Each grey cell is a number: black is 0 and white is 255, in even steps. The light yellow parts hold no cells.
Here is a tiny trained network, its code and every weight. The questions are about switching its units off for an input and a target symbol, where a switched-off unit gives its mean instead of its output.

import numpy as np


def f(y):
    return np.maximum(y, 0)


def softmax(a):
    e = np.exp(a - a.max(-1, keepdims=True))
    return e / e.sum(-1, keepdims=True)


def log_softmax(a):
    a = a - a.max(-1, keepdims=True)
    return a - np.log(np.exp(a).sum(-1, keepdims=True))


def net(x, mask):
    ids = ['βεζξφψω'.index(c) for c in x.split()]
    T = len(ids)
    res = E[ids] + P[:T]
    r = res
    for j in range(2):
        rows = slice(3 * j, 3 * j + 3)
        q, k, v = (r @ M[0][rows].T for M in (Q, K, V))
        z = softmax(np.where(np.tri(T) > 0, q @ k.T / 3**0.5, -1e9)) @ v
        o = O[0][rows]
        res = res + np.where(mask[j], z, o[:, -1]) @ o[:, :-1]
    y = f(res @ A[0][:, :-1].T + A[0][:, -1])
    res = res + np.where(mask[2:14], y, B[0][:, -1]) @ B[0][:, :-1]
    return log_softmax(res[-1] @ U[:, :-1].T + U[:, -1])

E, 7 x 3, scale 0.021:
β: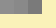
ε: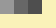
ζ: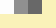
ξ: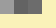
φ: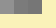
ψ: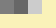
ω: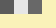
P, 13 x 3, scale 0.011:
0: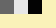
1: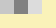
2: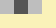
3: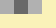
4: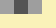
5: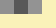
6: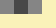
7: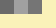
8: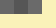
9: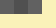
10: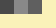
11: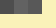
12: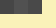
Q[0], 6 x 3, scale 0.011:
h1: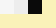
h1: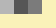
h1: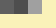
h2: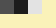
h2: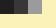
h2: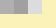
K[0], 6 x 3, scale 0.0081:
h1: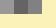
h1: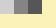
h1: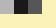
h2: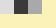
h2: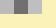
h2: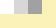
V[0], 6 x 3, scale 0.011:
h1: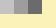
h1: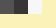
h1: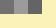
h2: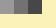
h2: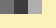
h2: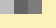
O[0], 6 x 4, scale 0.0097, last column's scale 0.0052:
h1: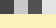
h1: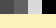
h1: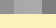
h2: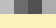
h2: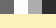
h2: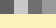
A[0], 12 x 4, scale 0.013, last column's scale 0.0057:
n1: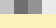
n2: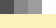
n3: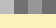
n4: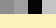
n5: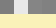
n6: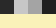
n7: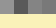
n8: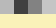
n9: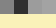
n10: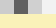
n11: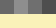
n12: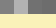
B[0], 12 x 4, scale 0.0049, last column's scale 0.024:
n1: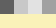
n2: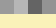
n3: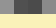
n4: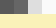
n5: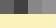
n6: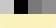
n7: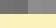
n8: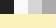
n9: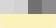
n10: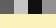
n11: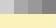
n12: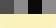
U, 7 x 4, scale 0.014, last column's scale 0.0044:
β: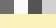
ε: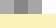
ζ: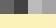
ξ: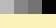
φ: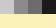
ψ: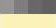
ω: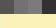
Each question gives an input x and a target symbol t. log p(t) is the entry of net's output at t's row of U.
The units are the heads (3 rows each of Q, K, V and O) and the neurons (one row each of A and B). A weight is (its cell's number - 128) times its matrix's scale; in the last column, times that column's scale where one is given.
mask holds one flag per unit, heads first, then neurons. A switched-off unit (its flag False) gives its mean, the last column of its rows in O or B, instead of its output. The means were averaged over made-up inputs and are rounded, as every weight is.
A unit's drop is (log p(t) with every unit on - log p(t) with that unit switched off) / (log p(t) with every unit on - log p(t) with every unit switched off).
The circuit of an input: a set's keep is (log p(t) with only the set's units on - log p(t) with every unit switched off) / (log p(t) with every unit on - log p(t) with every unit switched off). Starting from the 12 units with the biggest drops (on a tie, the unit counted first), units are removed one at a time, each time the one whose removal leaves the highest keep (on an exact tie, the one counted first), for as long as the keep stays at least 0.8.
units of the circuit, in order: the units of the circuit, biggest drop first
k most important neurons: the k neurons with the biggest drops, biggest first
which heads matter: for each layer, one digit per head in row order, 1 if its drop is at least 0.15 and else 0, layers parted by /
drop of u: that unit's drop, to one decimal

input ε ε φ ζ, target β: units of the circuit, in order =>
n10
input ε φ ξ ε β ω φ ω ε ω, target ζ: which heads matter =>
01
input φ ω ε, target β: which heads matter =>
00
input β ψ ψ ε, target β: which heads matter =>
10
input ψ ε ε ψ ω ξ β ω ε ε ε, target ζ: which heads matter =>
00
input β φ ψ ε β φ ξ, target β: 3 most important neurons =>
n4, n6, n5
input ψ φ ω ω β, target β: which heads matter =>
10
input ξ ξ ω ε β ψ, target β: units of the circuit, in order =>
n4, n10
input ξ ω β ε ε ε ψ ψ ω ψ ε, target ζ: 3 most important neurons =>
n10, n2, n12
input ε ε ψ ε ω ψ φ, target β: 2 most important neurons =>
n4, n6
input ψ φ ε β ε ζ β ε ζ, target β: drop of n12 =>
0.2
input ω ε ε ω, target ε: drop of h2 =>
0.9
